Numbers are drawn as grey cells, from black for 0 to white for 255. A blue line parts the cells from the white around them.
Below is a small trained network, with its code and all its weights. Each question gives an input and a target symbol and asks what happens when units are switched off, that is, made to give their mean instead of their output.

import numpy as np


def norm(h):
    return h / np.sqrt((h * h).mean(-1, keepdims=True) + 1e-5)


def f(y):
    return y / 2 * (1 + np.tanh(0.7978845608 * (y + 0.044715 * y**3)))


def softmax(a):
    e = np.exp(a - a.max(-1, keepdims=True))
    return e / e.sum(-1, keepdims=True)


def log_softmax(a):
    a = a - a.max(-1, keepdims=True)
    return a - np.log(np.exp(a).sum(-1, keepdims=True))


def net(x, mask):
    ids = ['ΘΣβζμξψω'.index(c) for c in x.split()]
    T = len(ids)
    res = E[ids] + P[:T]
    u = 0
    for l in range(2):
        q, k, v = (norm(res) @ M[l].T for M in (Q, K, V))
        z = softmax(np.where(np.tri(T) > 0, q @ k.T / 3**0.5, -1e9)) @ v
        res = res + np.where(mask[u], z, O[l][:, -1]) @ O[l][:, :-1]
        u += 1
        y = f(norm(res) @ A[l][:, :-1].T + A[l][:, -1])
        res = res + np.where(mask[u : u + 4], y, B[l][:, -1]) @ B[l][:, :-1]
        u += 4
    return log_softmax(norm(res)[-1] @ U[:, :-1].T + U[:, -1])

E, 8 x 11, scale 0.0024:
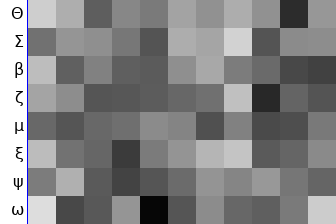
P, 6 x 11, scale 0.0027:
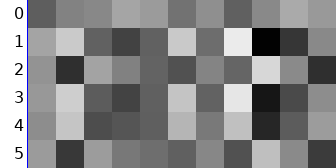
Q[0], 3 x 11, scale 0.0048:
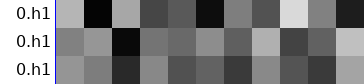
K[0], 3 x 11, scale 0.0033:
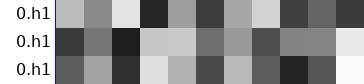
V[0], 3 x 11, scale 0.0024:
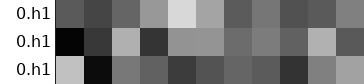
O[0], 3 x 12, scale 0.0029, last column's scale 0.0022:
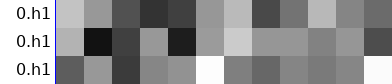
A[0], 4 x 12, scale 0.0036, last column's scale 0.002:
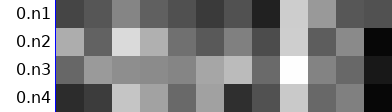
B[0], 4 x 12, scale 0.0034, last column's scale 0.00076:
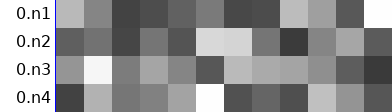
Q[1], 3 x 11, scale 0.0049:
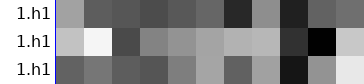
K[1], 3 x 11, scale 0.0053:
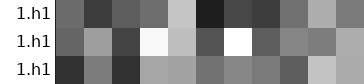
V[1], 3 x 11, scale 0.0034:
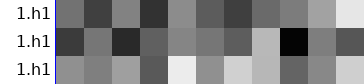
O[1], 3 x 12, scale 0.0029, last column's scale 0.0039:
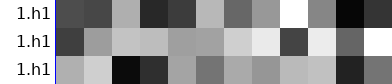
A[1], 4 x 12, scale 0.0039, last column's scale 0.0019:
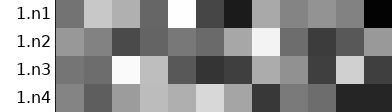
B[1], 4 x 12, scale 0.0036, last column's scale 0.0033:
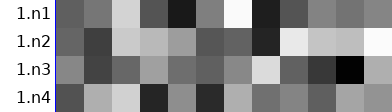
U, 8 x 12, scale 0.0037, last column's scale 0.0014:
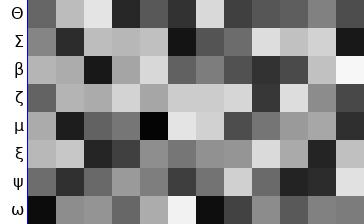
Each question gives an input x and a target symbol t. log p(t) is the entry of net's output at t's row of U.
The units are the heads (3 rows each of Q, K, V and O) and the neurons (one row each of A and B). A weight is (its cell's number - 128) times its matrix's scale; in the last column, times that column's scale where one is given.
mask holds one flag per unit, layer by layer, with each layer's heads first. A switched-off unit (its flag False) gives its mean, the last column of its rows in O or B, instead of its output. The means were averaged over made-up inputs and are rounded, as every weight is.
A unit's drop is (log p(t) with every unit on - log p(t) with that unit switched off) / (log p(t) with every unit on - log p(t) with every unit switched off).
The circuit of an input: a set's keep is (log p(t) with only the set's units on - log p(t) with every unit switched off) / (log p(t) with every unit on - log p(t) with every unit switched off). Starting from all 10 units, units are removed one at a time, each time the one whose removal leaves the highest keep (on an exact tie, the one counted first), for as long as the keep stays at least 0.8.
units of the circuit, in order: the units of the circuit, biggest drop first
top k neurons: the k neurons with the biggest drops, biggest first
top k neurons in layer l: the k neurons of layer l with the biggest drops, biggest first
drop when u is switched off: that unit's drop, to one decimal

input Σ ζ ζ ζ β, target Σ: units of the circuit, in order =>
1.n2, 0.h1
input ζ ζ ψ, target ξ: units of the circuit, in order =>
0.n1, 1.n2
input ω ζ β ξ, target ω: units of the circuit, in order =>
1.h1, 0.h1
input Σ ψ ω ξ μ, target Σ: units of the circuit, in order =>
1.n2, 0.h1, 1.h1
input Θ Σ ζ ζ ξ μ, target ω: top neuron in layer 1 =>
1.n2
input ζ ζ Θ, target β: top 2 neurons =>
0.n3, 0.n2
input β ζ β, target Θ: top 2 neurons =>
1.n4, 0.n2
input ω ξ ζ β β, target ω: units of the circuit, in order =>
1.h1, 0.h1
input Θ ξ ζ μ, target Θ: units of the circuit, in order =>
0.h1, 1.n1
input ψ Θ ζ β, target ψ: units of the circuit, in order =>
0.h1, 1.h1, 1.n3
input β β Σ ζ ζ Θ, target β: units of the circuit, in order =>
1.h1, 0.n3
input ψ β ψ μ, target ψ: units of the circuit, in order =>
0.h1, 1.n3, 1.h1
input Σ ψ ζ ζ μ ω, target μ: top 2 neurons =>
0.n2, 1.n2
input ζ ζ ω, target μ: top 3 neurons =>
0.n2, 0.n1, 1.n2
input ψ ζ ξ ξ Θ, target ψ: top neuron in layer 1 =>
1.n3
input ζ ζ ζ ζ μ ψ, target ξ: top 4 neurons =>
0.n1, 0.n3, 1.n2, 1.n1
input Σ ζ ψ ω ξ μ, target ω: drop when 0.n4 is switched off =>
0.5
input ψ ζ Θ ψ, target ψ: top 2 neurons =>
0.n1, 1.n3
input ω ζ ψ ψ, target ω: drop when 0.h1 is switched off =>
0.2
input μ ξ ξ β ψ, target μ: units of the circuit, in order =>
0.h1
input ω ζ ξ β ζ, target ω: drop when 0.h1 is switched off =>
0.2
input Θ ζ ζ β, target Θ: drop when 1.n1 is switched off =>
0.6
